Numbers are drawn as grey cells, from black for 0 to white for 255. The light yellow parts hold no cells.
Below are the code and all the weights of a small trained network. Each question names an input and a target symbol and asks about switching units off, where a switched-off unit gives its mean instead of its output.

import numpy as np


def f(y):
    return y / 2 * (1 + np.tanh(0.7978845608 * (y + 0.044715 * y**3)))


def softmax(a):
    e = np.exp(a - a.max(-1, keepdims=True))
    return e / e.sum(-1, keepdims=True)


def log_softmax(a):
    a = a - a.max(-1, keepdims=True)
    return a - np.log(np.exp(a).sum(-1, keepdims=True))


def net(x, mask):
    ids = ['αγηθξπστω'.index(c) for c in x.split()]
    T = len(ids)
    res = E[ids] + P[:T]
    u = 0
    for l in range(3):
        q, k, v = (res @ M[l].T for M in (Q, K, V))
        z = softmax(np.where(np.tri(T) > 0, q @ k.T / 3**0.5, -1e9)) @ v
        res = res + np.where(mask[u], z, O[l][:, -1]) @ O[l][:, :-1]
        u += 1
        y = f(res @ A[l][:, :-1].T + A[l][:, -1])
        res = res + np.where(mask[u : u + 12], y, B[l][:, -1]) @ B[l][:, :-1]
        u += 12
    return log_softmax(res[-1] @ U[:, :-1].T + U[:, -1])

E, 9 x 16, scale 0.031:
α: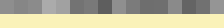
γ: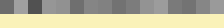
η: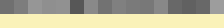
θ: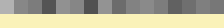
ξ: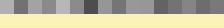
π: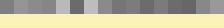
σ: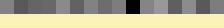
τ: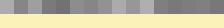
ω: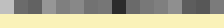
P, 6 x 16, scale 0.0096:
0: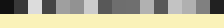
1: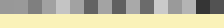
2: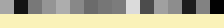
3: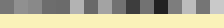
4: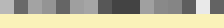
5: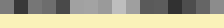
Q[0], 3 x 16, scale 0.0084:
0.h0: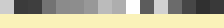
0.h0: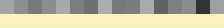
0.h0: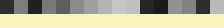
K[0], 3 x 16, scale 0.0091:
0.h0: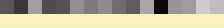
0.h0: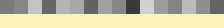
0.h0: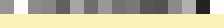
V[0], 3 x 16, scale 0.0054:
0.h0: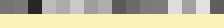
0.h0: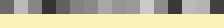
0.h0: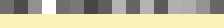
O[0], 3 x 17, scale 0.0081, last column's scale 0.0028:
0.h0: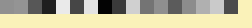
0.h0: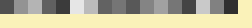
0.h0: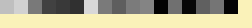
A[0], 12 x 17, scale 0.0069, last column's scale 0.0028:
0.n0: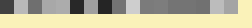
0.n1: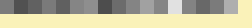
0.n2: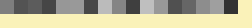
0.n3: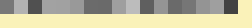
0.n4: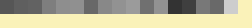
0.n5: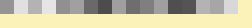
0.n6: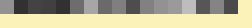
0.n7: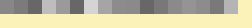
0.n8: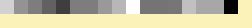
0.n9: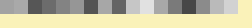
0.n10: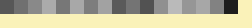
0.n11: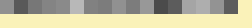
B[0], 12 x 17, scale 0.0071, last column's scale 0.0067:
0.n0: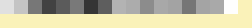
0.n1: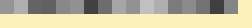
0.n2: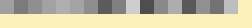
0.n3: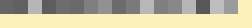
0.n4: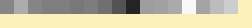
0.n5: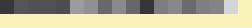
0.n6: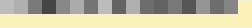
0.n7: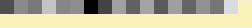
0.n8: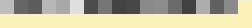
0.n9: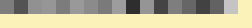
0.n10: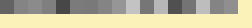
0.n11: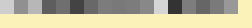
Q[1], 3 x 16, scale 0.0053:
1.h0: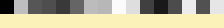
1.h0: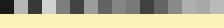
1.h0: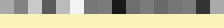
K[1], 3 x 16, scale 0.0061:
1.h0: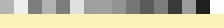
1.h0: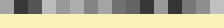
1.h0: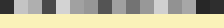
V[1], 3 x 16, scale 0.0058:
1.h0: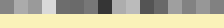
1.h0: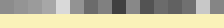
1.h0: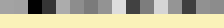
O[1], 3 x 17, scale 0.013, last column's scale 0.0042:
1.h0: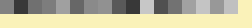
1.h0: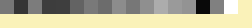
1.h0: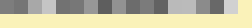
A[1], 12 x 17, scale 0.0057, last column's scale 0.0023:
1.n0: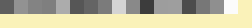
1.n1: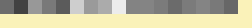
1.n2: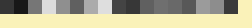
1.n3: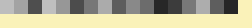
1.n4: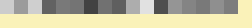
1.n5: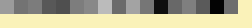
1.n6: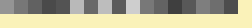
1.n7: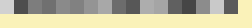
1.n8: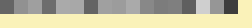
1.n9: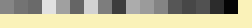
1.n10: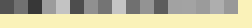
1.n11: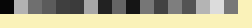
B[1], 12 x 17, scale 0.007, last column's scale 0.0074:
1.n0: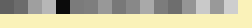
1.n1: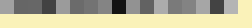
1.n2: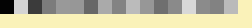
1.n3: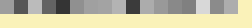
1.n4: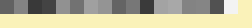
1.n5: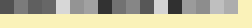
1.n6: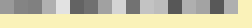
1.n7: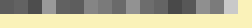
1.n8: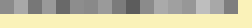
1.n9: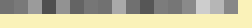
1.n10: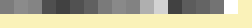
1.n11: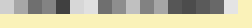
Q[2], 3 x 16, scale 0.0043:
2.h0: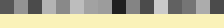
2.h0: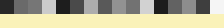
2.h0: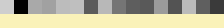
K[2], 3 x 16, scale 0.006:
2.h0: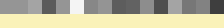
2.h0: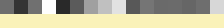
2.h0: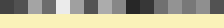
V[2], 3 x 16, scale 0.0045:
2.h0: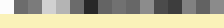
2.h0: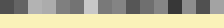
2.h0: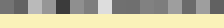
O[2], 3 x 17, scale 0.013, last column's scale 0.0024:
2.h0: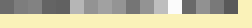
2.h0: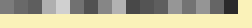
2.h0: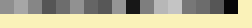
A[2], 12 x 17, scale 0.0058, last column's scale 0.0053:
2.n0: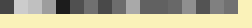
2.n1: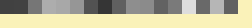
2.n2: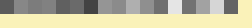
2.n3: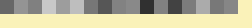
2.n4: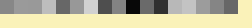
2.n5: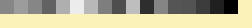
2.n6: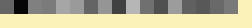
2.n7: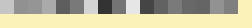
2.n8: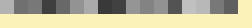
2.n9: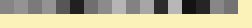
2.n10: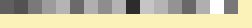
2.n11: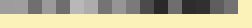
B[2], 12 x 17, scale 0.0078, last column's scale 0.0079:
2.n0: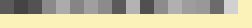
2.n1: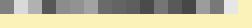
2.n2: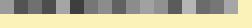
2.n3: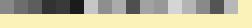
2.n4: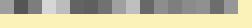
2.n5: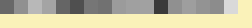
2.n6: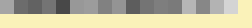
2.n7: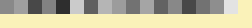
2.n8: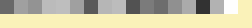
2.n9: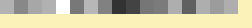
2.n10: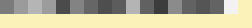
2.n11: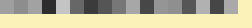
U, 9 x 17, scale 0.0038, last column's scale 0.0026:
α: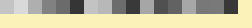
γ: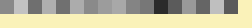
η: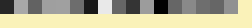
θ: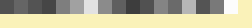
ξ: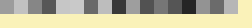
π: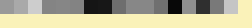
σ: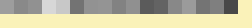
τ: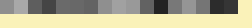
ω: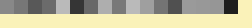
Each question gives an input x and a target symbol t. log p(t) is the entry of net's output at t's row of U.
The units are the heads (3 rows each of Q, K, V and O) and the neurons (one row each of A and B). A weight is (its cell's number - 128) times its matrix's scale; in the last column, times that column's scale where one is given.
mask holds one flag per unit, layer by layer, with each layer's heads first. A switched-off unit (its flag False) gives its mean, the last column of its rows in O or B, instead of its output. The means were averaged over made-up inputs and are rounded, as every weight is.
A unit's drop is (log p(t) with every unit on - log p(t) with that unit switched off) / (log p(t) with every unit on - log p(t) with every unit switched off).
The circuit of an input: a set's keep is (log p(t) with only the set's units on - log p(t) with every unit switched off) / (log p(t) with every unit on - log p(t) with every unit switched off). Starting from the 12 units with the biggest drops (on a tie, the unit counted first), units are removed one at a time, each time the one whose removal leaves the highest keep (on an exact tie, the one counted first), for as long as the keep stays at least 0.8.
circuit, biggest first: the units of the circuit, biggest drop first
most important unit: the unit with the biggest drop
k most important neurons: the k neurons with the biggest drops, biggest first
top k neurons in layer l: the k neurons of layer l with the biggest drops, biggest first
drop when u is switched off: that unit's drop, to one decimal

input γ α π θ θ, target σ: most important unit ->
1.h0
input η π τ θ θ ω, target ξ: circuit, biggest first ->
[1.h0, 0.h0]
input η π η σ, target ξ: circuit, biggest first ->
[1.h0, 0.n6, 0.n2]
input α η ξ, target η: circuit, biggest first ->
[1.h0, 0.h0, 0.n0, 1.n2]
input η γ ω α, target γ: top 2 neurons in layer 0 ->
[0.n0, 0.n5]
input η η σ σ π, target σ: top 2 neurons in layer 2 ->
[2.n4, 2.n9]
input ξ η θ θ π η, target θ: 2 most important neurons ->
[2.n3, 0.n0]
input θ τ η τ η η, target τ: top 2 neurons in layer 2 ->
[2.n3, 2.n11]
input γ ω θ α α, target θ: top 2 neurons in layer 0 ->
[0.n5, 0.n0]
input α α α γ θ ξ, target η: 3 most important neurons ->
[0.n0, 1.n2, 1.n3]
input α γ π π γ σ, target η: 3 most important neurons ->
[0.n6, 0.n0, 1.n2]
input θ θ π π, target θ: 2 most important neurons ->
[0.n5, 0.n0]
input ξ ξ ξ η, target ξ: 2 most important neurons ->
[1.n11, 2.n11]
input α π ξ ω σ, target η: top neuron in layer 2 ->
[2.n8]
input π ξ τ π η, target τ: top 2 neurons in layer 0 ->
[0.n5, 0.n0]
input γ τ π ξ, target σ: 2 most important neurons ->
[0.n0, 2.n4]
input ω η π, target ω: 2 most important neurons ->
[0.n0, 2.n2]
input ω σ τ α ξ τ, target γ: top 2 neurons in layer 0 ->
[0.n1, 0.n6]
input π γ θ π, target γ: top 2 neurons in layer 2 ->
[2.n7, 2.n8]
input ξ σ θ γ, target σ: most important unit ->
1.h0
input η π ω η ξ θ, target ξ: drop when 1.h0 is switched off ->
1.0
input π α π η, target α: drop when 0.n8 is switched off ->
0.0
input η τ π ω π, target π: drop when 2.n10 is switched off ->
0.1
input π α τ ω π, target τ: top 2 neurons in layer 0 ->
[0.n5, 0.n0]
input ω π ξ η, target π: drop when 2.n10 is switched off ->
0.3
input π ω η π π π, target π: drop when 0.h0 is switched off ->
0.5
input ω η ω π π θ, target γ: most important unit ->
2.h0
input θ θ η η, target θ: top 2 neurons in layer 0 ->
[0.n5, 0.n0]
